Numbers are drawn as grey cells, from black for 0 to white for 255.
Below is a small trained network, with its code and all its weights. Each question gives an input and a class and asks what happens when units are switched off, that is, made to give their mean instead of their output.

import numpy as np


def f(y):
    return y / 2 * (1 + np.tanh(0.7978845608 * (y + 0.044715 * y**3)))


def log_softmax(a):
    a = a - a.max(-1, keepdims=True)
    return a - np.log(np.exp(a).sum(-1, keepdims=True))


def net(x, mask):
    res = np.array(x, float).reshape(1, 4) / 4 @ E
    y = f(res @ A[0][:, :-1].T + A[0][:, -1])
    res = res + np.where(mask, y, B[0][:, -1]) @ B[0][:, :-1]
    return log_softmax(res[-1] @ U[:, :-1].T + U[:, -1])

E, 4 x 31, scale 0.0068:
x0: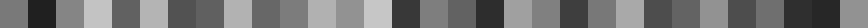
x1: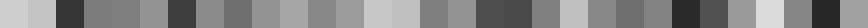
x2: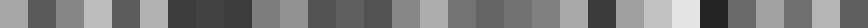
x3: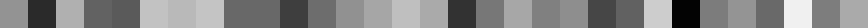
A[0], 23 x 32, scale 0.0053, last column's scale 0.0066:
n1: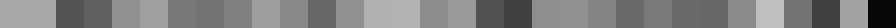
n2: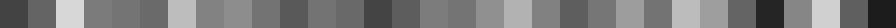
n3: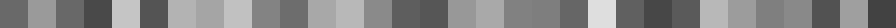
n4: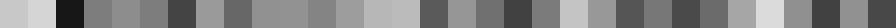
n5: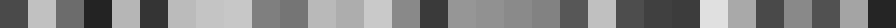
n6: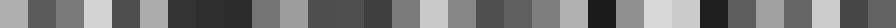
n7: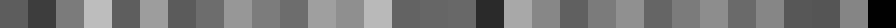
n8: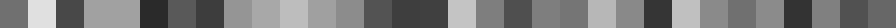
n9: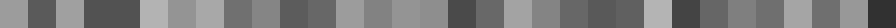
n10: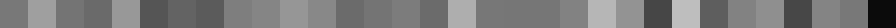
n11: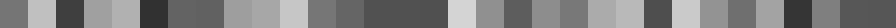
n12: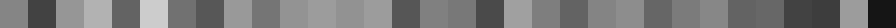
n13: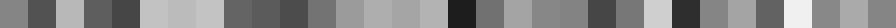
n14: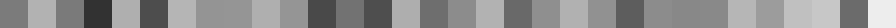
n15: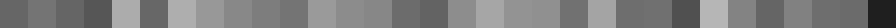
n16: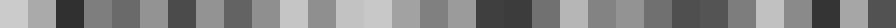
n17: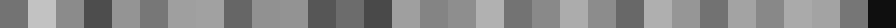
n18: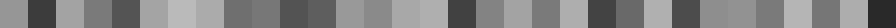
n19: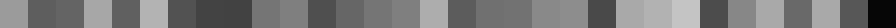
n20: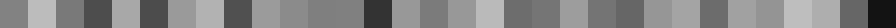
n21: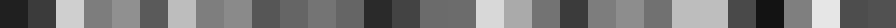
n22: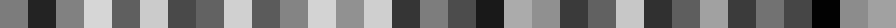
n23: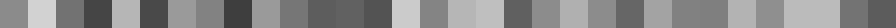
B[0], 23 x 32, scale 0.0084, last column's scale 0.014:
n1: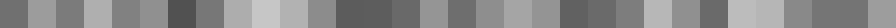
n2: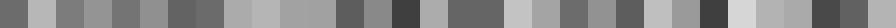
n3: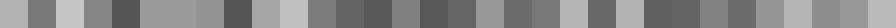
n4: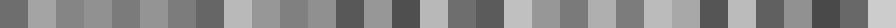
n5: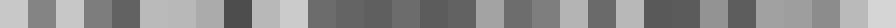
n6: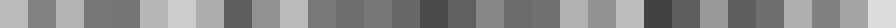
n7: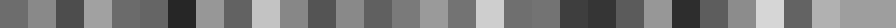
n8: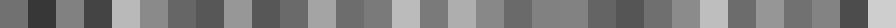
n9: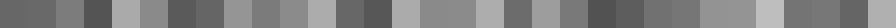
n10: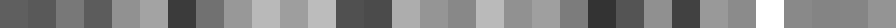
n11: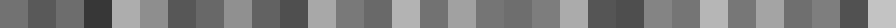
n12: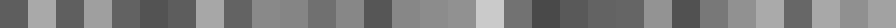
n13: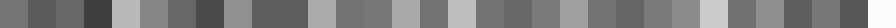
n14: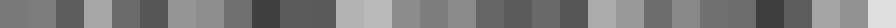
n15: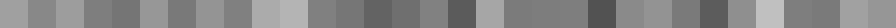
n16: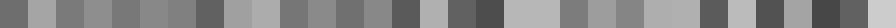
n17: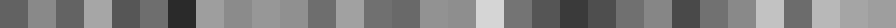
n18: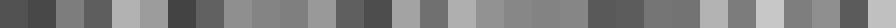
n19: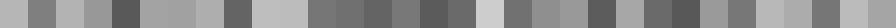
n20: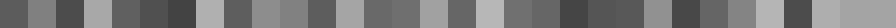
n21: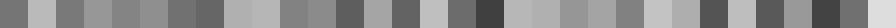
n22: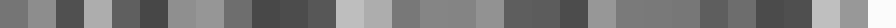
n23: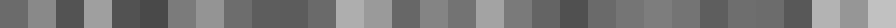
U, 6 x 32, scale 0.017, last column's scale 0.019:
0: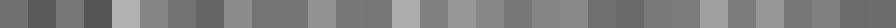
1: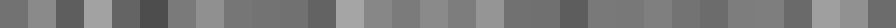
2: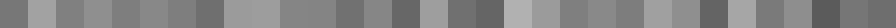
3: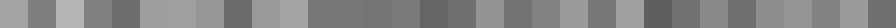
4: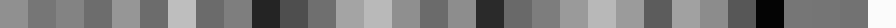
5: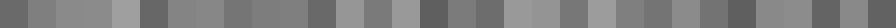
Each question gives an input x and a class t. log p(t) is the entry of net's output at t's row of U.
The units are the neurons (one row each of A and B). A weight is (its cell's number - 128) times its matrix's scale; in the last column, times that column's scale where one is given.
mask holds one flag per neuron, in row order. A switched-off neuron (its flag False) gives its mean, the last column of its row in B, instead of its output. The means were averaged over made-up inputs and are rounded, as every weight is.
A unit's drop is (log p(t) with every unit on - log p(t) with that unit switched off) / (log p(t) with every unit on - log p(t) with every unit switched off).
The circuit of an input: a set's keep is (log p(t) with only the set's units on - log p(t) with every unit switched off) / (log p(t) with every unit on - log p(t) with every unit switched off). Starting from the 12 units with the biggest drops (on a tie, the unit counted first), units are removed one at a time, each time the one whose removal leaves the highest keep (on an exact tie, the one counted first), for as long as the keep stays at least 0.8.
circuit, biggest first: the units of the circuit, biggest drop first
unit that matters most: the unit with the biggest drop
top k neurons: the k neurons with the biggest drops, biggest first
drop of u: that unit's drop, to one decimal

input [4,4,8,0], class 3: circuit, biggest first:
n6
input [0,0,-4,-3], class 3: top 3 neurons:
n13, n5, n22
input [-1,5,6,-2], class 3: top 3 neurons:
n6, n21, n19
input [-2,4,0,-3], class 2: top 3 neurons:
n22, n13, n4
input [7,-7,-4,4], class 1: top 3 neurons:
n22, n12, n7
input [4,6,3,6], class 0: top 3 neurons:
n13, n21, n18
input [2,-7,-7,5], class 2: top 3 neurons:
n21, n2, n6
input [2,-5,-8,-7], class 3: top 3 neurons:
n5, n3, n13
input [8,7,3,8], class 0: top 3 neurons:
n13, n18, n9
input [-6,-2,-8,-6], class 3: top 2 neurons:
n5, n3
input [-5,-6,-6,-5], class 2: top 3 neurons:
n21, n2, n6
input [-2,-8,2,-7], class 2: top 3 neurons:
n21, n2, n13
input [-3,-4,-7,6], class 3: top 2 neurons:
n5, n3
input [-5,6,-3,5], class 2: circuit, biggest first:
n4
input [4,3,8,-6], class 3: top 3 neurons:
n6, n19, n13
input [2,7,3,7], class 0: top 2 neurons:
n13, n18
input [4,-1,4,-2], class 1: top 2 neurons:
n5, n22
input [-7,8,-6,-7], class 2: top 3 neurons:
n4, n16, n13
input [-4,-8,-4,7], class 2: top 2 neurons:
n21, n2
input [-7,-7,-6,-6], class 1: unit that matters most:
n14
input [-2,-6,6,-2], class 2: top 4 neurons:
n21, n2, n5, n3
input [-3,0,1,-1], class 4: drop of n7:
0.1
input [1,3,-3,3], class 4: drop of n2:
0.2
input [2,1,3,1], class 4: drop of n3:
0.1
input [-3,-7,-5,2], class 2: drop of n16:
0.0
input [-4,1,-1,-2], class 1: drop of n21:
0.1
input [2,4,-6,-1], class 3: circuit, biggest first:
n5
